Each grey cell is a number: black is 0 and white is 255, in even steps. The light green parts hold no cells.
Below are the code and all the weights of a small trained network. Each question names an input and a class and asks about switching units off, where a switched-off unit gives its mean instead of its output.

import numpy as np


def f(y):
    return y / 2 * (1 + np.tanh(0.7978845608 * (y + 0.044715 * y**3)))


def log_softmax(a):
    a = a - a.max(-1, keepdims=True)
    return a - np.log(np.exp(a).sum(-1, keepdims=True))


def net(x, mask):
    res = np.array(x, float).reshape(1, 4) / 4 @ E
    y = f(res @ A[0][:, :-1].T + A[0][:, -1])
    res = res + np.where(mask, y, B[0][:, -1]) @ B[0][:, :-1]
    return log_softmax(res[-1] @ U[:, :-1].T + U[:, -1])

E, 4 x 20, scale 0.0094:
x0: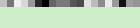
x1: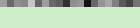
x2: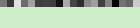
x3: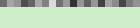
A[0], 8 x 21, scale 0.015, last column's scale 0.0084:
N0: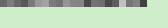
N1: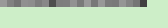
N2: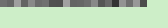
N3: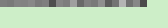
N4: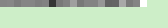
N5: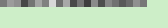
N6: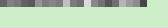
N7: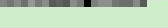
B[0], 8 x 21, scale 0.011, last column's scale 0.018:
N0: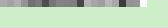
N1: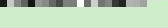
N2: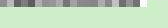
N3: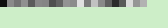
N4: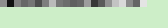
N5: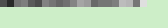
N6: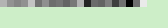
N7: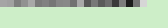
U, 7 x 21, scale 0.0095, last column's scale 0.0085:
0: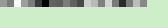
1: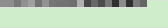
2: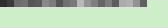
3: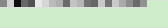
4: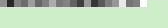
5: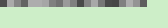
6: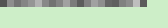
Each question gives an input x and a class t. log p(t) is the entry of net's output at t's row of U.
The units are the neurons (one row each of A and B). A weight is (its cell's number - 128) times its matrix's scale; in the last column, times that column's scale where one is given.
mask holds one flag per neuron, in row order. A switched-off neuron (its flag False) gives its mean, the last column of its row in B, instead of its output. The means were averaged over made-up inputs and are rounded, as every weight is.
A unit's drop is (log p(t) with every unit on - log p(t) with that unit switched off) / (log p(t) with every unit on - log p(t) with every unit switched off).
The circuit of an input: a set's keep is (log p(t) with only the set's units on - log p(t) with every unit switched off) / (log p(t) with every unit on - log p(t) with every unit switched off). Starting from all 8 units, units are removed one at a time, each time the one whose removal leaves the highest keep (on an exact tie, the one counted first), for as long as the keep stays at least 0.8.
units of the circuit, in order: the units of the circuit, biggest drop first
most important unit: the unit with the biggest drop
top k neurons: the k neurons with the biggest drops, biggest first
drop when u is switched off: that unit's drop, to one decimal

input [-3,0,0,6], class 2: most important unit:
N5
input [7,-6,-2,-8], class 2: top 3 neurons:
(N0; N1; N4)
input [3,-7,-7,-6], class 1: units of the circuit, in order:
(N2; N6)
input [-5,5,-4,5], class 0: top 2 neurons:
(N0; N6)
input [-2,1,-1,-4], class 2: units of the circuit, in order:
(N2; N6)
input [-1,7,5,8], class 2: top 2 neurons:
(N5; N6)
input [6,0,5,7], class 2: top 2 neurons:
(N5; N0)
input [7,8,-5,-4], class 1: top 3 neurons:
(N0; N7; N2)
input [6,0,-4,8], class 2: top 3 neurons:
(N0; N5; N4)
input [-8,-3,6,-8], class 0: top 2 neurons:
(N0; N5)
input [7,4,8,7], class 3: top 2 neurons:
(N2; N0)
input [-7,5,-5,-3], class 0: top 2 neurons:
(N0; N2)
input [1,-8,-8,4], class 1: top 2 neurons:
(N6; N2)
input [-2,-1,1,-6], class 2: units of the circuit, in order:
(N3)
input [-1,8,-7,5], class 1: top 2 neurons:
(N7; N2)
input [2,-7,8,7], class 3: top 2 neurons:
(N2; N7)
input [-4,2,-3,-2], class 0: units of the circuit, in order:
(N0; N2)
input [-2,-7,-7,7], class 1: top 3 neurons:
(N6; N2; N4)
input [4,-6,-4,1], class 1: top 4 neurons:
(N0; N2; N4; N6)
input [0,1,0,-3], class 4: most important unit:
N0
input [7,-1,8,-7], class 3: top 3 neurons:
(N2; N0; N5)
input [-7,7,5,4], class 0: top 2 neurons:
(N0; N6)
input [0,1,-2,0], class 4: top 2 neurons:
(N2; N0)
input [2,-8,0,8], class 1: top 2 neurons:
(N6; N4)
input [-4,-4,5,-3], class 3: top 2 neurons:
(N2; N7)
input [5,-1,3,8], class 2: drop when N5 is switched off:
0.6
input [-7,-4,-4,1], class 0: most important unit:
N0
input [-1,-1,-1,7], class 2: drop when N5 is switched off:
0.2
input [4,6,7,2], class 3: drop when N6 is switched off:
0.2
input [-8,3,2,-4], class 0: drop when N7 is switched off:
0.0
